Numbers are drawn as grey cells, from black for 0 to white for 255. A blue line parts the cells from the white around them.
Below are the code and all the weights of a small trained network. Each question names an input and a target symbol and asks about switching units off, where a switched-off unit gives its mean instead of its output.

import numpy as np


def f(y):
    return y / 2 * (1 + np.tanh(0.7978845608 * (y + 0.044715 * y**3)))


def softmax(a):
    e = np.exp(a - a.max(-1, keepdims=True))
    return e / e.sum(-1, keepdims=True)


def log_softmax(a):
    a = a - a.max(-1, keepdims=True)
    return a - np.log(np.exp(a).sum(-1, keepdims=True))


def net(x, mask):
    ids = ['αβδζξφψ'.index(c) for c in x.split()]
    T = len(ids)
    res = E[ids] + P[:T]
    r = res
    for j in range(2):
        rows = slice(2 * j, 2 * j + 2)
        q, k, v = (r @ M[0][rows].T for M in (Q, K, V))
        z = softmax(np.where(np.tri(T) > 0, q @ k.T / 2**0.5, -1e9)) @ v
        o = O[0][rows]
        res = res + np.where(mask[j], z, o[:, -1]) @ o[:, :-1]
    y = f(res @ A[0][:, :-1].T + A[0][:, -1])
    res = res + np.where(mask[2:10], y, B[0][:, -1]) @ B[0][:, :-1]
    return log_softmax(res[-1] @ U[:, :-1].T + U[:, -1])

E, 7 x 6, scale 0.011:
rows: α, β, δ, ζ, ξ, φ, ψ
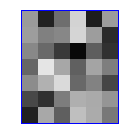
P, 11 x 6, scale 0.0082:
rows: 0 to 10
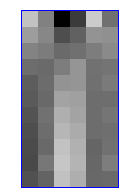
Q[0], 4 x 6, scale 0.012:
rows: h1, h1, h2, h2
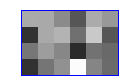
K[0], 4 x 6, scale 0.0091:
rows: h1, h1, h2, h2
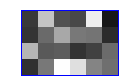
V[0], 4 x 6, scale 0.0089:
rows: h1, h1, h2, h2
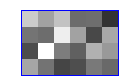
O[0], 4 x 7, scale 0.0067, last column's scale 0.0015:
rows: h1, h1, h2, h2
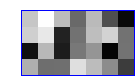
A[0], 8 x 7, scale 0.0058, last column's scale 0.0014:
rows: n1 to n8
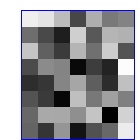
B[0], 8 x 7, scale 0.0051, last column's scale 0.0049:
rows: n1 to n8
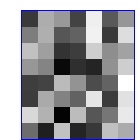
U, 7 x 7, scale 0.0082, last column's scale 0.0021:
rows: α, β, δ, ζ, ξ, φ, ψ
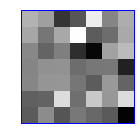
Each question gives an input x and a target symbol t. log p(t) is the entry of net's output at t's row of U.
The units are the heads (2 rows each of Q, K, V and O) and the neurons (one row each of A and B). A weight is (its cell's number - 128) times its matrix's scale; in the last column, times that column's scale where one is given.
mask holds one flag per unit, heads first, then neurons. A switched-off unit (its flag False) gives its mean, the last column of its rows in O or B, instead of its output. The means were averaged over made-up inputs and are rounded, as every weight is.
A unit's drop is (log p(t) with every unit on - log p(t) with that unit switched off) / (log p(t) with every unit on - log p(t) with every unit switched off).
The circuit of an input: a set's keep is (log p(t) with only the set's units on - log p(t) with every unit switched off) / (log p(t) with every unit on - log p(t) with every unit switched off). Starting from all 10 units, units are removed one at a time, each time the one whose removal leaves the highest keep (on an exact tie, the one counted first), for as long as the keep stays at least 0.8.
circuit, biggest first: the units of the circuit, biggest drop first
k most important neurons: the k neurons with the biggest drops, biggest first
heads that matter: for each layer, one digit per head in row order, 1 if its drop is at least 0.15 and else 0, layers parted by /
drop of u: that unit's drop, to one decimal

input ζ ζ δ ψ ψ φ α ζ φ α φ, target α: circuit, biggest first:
h1
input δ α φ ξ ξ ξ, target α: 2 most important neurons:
n1, n5
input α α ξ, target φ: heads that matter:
01
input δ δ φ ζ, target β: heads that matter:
11
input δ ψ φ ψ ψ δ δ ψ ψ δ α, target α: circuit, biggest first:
h1, n3
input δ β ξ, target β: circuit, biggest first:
h2, h1, n7
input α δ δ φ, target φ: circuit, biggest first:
n7, n4, h2
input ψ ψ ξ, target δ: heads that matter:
10
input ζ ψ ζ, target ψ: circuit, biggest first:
h2, h1
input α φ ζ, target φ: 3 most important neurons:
n7, n4, n1
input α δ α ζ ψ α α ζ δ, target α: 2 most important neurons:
n5, n3
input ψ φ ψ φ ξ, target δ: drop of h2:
0.2
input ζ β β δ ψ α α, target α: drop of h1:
1.1
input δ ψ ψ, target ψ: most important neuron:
n6
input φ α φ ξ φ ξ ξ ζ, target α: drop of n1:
0.3
